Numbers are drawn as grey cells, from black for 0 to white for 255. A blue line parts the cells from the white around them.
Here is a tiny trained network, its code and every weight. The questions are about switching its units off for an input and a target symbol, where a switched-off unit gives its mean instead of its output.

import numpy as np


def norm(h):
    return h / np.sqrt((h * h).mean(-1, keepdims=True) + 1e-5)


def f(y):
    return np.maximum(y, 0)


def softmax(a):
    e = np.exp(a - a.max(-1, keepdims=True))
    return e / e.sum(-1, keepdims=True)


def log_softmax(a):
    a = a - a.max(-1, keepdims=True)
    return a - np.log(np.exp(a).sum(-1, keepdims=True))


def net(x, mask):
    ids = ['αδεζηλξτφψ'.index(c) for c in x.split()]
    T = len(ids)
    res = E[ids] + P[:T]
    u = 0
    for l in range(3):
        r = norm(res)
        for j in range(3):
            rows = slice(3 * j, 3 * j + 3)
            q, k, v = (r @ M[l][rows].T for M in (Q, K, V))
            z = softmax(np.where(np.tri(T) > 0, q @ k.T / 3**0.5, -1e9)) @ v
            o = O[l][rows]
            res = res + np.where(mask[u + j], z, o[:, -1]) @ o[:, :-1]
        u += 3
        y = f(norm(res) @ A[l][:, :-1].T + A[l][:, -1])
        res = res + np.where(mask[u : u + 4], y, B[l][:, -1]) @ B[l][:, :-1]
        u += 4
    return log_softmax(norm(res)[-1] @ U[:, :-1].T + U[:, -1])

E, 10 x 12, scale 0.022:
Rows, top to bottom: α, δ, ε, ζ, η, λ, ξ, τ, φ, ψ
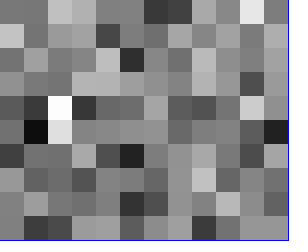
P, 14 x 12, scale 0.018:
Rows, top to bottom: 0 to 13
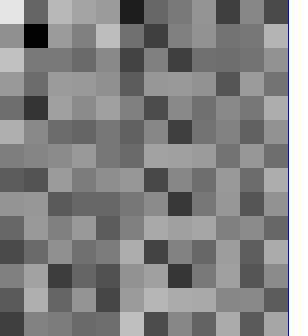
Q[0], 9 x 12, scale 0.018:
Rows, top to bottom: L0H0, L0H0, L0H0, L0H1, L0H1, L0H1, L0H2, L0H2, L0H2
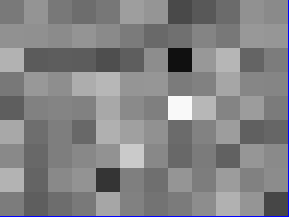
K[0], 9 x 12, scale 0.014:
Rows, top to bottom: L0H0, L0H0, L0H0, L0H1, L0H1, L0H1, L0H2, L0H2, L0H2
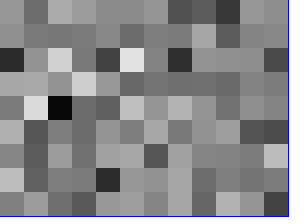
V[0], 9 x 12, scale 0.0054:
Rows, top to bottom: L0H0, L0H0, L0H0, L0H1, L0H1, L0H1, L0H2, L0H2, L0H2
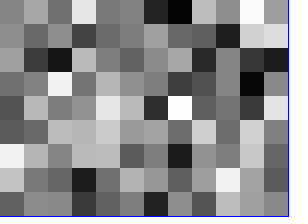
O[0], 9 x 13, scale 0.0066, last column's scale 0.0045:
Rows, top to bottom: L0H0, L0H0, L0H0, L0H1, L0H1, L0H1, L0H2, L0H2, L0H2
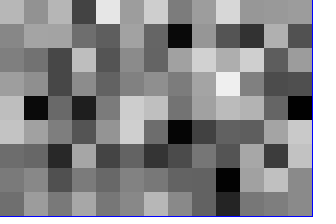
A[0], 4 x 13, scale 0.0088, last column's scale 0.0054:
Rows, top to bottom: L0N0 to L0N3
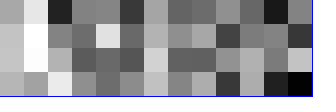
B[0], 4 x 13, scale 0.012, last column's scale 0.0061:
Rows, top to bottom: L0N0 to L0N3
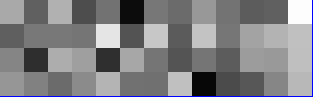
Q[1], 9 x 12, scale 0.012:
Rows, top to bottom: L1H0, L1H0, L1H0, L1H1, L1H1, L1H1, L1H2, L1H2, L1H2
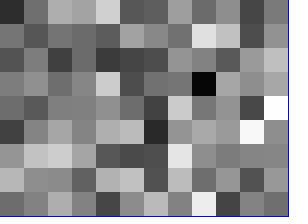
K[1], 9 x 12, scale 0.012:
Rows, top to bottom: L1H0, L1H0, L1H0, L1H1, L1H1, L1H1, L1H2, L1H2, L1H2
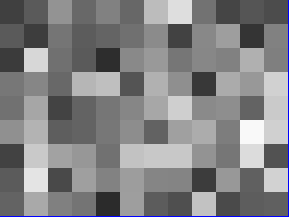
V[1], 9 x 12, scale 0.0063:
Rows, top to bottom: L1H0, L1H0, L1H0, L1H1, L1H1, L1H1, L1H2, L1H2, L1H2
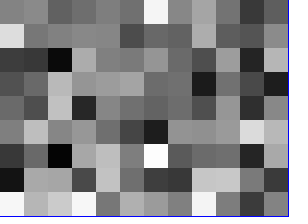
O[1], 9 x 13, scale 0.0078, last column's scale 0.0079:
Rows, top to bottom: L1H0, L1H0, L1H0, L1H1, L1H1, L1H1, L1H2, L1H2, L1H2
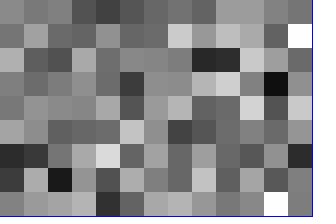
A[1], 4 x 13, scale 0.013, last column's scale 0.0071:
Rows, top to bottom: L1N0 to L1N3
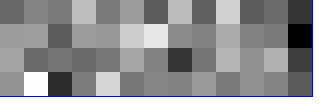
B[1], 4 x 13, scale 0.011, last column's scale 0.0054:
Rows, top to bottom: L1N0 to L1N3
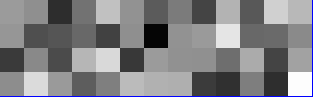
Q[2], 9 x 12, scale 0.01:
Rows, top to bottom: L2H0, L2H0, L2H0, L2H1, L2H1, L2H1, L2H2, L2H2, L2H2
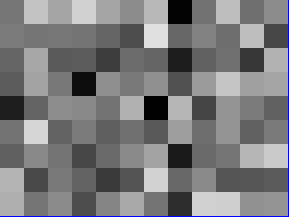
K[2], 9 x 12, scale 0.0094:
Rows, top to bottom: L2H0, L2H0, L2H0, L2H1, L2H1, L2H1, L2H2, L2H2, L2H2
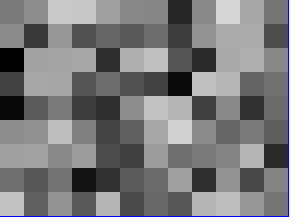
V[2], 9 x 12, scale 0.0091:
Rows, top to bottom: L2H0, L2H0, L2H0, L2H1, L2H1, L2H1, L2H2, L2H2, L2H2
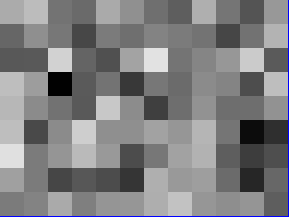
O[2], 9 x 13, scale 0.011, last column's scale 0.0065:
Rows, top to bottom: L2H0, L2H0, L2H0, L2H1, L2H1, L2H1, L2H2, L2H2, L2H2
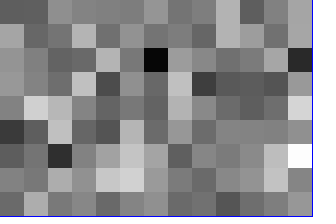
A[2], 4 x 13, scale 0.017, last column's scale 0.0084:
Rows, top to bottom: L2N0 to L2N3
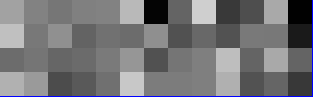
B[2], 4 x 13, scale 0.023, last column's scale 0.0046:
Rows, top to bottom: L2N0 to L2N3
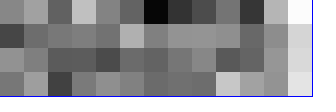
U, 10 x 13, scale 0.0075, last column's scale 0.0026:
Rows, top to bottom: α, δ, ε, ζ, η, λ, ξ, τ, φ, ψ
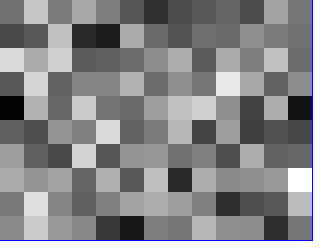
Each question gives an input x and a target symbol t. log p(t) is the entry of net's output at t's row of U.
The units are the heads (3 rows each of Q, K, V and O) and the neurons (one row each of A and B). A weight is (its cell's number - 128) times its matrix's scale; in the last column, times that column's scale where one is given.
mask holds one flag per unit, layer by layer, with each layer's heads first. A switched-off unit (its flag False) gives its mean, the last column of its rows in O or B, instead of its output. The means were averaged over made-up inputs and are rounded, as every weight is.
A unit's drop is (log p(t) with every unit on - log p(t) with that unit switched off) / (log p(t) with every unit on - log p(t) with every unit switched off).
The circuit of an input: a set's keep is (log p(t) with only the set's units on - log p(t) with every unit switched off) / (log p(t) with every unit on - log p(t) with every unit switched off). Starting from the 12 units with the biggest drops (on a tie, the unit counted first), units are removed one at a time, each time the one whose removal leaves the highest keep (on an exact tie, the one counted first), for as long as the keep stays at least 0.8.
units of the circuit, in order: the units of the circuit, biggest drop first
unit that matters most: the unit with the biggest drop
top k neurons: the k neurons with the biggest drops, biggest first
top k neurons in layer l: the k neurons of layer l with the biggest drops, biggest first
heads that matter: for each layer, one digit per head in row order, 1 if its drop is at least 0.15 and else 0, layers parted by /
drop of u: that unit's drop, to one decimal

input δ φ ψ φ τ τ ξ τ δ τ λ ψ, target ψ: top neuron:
L0N0
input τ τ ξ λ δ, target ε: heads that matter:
001 / 001 / 000
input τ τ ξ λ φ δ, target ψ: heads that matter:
000 / 010 / 000
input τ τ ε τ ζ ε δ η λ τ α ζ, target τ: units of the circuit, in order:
L0H0, L0N1
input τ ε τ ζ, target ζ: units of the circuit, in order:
L0H1, L2N3
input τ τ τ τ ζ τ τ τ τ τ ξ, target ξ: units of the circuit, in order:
L1H0, L0H1, L2H1
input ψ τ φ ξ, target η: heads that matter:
001 / 001 / 000
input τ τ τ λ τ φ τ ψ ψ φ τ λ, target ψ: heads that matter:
010 / 010 / 000
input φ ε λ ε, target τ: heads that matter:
000 / 000 / 000
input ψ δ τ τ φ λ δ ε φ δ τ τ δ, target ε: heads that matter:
000 / 001 / 000
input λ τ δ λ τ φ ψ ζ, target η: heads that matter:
001 / 001 / 100
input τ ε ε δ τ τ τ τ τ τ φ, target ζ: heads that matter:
101 / 001 / 000
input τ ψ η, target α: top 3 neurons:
L0N2, L2N0, L0N0
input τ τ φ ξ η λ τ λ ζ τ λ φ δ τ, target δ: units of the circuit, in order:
L2H1
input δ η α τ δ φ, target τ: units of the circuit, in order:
L0H0, L0N1
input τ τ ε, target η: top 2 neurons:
L2N1, L0N0
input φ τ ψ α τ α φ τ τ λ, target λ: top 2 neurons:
L0N3, L1N0
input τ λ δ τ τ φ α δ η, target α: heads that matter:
100 / 000 / 100
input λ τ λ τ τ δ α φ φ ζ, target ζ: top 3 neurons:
L1N1, L2N3, L1N3
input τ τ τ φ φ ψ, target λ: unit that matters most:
L0H1
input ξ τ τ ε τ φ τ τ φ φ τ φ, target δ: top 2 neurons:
L2N1, L0N0
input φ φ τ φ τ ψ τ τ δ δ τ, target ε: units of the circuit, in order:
L0H2, L1H2
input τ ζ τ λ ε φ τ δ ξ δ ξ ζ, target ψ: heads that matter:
000 / 010 / 000
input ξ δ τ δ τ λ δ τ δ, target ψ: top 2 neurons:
L0N0, L0N3
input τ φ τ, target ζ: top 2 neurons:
L2N3, L0N2
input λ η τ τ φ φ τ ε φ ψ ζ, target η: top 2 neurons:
L2N0, L0N2
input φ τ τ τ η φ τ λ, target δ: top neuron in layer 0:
L0N3
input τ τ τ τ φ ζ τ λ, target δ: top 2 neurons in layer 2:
L2N2, L2N0
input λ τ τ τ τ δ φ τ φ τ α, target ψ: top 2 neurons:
L1N2, L2N0
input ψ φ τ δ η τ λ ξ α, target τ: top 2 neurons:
L0N2, L1N2
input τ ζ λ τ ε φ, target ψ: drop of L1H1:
0.1
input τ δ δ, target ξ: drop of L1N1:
0.0
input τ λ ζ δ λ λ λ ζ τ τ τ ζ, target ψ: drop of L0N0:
0.7
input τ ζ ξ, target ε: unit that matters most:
L2H2
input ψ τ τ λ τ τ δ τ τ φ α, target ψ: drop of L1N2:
1.4
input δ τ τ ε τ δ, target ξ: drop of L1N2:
0.7
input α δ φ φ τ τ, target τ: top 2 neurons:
L0N2, L1N2
